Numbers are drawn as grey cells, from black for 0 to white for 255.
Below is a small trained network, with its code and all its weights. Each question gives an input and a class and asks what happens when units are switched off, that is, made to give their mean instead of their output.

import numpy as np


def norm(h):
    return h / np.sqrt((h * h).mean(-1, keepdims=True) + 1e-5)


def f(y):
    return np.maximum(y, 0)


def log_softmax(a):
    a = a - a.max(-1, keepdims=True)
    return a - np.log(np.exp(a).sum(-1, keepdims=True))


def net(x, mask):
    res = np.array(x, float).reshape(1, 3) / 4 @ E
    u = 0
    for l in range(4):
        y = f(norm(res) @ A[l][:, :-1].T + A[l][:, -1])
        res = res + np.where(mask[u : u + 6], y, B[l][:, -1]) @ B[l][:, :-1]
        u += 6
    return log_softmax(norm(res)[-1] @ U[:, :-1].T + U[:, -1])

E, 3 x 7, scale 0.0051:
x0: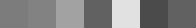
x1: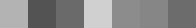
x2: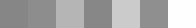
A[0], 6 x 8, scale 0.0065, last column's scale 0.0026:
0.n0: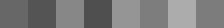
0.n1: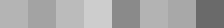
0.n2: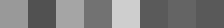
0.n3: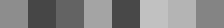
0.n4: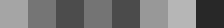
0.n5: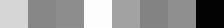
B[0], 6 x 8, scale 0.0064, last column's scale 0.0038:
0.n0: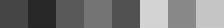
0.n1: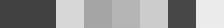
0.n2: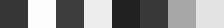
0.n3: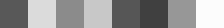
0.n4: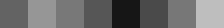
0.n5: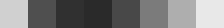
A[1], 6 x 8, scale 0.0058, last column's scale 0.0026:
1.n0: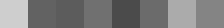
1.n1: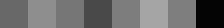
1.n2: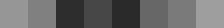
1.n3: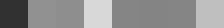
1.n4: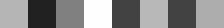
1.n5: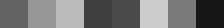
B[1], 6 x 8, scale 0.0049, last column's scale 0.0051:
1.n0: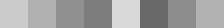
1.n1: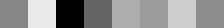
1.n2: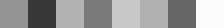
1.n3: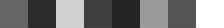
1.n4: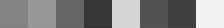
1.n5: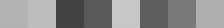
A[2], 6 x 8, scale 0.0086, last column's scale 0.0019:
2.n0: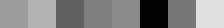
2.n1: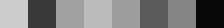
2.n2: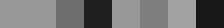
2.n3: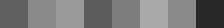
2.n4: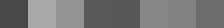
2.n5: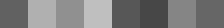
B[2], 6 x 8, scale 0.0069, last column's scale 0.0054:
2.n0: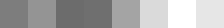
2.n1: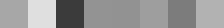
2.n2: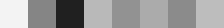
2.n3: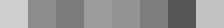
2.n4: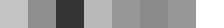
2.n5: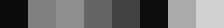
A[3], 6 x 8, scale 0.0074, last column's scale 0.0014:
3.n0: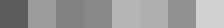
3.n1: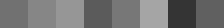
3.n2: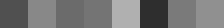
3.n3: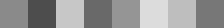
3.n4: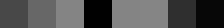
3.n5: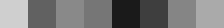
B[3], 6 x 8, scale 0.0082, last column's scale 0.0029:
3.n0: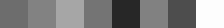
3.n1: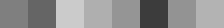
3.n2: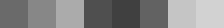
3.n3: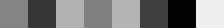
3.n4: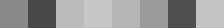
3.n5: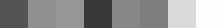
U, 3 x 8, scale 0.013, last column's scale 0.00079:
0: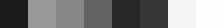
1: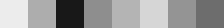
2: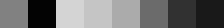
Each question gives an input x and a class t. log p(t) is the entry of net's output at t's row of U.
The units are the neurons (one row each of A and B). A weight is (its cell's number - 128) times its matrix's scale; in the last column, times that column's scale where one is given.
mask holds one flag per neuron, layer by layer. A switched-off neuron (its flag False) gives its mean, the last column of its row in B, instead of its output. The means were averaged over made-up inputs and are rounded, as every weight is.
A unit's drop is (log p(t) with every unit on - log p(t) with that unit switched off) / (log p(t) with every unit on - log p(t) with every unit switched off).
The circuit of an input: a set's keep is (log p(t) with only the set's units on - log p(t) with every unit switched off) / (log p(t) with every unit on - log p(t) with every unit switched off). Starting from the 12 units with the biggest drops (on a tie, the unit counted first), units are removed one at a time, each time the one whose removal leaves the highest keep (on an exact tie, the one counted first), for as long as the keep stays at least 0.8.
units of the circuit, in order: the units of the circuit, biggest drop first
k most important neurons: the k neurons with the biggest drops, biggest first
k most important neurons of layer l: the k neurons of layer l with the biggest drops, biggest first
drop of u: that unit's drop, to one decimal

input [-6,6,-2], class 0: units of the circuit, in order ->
(0.n3)
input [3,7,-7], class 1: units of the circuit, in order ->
(0.n1; 2.n0)
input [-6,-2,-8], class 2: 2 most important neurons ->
(1.n2; 0.n2)
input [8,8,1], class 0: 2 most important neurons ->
(0.n2; 2.n5)
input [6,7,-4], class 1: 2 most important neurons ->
(0.n3; 0.n5)
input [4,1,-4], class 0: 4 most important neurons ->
(0.n2; 0.n5; 0.n0; 0.n1)
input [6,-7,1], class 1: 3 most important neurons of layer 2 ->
(2.n4; 2.n2; 2.n3)
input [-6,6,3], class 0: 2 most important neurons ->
(0.n3; 0.n4)
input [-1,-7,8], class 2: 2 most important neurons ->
(3.n3; 0.n5)
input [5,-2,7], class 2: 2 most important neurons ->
(0.n3; 0.n0)
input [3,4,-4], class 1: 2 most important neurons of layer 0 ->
(0.n3; 0.n1)
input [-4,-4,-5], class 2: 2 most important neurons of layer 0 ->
(0.n2; 0.n5)
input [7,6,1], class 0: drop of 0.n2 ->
1.5
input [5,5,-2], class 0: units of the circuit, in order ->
(0.n2)
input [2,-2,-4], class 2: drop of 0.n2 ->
0.0
